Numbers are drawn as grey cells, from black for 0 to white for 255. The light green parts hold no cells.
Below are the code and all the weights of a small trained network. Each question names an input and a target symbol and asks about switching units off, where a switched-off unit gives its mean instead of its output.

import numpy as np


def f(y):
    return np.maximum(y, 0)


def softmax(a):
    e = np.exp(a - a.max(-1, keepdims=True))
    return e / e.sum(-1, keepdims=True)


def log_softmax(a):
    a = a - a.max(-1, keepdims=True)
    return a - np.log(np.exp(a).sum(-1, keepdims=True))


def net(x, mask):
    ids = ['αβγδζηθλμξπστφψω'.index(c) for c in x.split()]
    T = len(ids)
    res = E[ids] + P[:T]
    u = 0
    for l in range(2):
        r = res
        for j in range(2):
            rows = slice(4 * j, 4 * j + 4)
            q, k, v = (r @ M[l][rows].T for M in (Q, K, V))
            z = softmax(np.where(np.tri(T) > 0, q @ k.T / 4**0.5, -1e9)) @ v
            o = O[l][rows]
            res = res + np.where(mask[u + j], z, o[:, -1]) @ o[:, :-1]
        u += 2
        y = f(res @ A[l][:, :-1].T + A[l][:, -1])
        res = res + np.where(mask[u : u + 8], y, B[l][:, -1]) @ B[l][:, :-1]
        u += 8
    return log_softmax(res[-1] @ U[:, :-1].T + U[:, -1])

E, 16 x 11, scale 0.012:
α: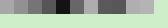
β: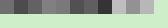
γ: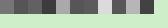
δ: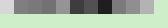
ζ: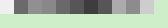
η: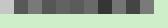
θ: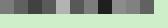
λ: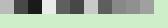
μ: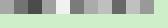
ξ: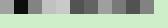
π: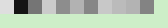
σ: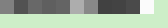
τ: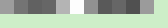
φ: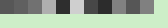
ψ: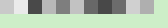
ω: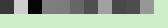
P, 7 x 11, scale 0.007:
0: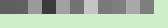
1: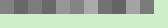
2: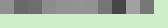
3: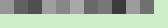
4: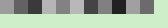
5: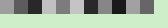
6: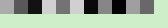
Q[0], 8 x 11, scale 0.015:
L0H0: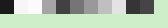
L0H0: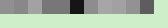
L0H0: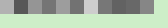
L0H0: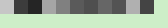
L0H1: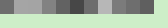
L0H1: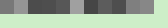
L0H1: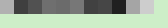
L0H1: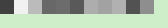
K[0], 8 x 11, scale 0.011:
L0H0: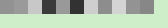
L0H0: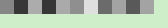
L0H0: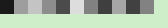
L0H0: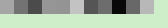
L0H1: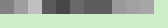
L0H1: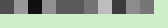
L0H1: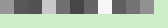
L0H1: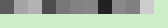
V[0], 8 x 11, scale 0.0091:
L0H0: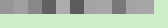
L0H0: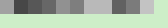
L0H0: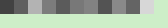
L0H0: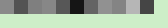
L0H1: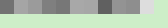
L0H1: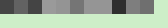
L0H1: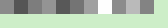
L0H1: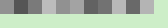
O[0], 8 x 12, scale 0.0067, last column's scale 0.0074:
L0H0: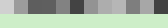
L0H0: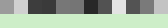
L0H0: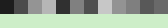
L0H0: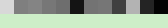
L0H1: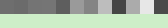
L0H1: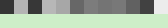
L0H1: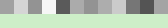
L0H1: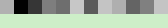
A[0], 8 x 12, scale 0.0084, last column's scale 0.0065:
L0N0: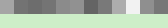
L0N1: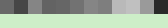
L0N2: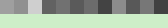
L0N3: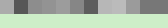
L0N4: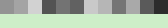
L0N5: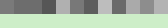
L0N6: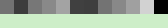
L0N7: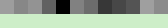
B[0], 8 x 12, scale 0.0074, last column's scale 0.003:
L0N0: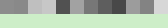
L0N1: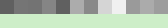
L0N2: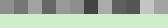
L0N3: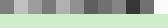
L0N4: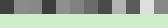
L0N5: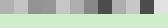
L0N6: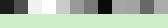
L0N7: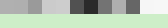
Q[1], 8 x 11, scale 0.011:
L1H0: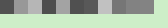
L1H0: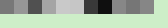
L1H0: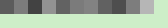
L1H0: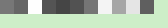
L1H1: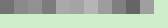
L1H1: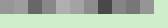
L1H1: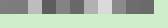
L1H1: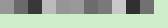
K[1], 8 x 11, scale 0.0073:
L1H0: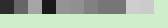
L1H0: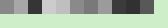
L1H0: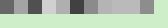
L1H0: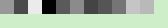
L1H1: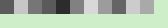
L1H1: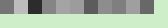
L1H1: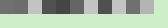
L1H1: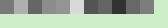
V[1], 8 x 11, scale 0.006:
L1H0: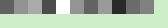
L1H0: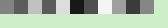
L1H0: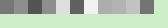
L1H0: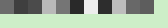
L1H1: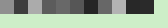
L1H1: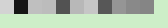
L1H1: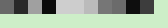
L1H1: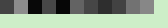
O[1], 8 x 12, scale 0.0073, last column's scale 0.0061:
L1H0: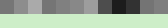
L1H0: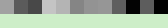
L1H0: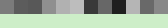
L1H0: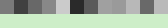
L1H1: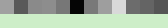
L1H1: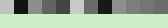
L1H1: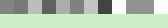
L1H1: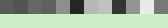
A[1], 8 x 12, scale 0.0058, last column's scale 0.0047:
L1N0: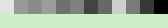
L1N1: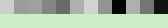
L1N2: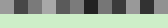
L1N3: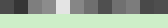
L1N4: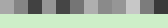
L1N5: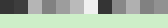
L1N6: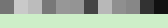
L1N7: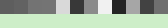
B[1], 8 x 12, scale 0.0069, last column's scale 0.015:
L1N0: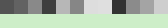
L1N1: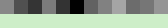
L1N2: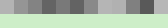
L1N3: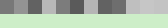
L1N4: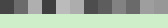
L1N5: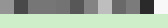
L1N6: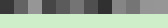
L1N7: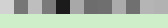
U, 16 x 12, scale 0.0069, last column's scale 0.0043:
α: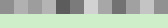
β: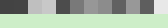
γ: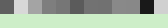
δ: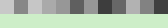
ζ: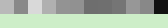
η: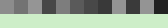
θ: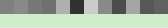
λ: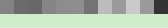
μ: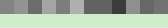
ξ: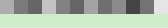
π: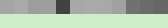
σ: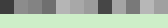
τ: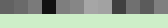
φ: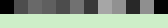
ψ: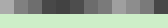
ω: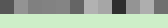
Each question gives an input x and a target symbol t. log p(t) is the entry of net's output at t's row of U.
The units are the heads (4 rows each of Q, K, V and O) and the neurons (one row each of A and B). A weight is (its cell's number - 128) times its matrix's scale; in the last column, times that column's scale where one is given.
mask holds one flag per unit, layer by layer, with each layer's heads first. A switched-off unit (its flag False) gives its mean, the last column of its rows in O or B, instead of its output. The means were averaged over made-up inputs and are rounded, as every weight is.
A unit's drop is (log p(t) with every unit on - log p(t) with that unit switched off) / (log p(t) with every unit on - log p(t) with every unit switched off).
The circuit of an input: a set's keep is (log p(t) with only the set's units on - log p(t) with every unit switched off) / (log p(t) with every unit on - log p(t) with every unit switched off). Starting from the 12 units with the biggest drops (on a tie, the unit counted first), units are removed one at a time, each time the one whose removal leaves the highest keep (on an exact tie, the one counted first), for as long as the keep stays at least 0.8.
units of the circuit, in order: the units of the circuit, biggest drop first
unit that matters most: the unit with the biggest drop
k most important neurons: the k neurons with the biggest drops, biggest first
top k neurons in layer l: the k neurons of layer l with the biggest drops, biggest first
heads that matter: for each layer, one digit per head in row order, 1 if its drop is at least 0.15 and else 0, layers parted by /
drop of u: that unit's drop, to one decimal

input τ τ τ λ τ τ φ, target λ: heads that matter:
00 / 10
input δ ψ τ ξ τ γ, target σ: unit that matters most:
L0H0
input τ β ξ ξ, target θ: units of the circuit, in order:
(L1N0 L0H0 L1H1 L0H1)
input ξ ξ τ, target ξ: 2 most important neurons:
(L0N3 L1N5)
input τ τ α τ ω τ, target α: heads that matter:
01 / 01
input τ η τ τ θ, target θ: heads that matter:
01 / 11
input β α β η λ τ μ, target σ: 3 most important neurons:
(L1N5 L1N6 L0N0)
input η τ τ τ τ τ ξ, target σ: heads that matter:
10 / 01
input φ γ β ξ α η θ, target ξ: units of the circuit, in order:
(L1H0 L0H1)
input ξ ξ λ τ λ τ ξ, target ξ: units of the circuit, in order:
(L0H1 L1H0)
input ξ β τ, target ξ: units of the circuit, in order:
(L1H0 L0N3 L0H1)
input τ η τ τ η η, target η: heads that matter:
01 / 10
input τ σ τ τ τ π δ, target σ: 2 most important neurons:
(L1N0 L1N5)
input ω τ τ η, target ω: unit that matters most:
L0H1
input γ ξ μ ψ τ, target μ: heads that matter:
00 / 01
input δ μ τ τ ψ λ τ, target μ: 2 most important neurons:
(L1N0 L0N0)
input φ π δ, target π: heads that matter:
01 / 11
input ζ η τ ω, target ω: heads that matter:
01 / 11
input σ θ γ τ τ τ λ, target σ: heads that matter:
10 / 00
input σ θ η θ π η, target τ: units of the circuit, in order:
(L1N0 L1H1 L0H1 L0N3)
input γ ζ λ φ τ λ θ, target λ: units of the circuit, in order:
(L1H0)
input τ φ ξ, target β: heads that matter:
10 / 01
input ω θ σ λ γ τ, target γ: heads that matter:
01 / 10
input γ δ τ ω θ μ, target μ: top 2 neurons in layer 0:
(L0N3 L0N5)
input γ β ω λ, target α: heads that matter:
01 / 01
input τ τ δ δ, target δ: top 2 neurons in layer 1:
(L1N5 L1N0)
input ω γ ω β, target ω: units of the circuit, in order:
(L1H1)
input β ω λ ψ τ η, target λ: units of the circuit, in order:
(L1H0 L0H1)
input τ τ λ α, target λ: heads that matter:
00 / 10
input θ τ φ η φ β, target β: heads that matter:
10 / 00
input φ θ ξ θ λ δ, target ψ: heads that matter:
10 / 11
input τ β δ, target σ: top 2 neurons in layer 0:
(L0N7 L0N1)
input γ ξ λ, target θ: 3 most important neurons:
(L1N0 L0N3 L1N7)
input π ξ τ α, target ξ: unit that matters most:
L1H0
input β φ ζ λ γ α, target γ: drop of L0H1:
0.8
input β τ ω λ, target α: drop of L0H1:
0.5
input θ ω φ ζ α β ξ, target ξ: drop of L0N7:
-0.1
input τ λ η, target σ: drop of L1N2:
0.2
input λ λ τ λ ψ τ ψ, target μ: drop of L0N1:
0.0
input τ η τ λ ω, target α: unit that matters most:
L1N7
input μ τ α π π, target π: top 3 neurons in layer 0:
(L0N3 L0N0 L0N5)
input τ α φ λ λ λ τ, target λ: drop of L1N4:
0.1
